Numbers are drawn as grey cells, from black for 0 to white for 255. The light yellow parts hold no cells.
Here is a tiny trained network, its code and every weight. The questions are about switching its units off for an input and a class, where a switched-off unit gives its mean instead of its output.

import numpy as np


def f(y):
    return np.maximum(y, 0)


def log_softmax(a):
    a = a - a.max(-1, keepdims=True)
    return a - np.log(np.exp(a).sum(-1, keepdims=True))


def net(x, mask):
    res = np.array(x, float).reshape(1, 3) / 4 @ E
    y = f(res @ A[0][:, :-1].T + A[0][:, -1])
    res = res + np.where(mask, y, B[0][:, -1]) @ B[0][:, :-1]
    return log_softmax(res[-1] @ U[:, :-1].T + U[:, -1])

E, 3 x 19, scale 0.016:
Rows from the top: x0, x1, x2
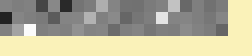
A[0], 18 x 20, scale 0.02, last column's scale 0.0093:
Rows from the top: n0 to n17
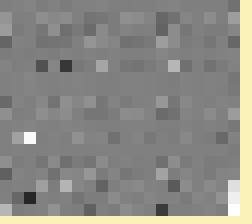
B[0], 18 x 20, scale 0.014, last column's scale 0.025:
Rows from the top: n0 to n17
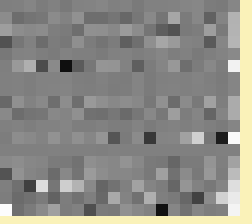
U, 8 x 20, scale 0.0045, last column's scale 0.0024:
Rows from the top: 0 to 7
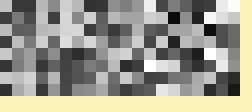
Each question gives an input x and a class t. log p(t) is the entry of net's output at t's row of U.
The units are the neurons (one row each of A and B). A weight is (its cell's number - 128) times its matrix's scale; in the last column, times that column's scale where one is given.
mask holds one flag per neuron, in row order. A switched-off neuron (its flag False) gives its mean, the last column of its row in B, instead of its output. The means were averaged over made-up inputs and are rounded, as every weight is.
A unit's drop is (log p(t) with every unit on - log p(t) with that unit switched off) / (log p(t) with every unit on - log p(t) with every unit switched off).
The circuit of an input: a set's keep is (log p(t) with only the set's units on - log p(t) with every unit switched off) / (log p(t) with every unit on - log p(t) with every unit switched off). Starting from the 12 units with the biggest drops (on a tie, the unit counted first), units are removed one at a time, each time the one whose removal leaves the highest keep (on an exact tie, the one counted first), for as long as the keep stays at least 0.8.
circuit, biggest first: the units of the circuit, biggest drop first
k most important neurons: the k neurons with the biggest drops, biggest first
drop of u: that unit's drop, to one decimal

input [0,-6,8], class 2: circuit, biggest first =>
[n5]
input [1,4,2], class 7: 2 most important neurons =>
[n15, n17]
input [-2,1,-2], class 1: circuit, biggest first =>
[n17, n11]
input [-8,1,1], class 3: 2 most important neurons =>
[n17, n16]
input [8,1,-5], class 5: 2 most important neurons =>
[n17, n3]
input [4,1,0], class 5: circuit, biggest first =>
[n11, n17]
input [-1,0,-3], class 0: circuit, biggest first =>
[n5, n11]
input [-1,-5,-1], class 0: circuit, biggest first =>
[n11, n5]
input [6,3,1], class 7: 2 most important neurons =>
[n16, n17]
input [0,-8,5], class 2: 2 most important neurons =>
[n5, n1]
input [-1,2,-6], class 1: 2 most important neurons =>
[n17, n5]
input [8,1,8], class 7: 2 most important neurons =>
[n17, n3]
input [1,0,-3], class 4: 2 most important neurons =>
[n15, n3]
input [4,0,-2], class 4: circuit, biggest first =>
[n11]
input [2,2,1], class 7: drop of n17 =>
0.6
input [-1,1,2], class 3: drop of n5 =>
0.2
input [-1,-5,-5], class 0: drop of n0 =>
0.0
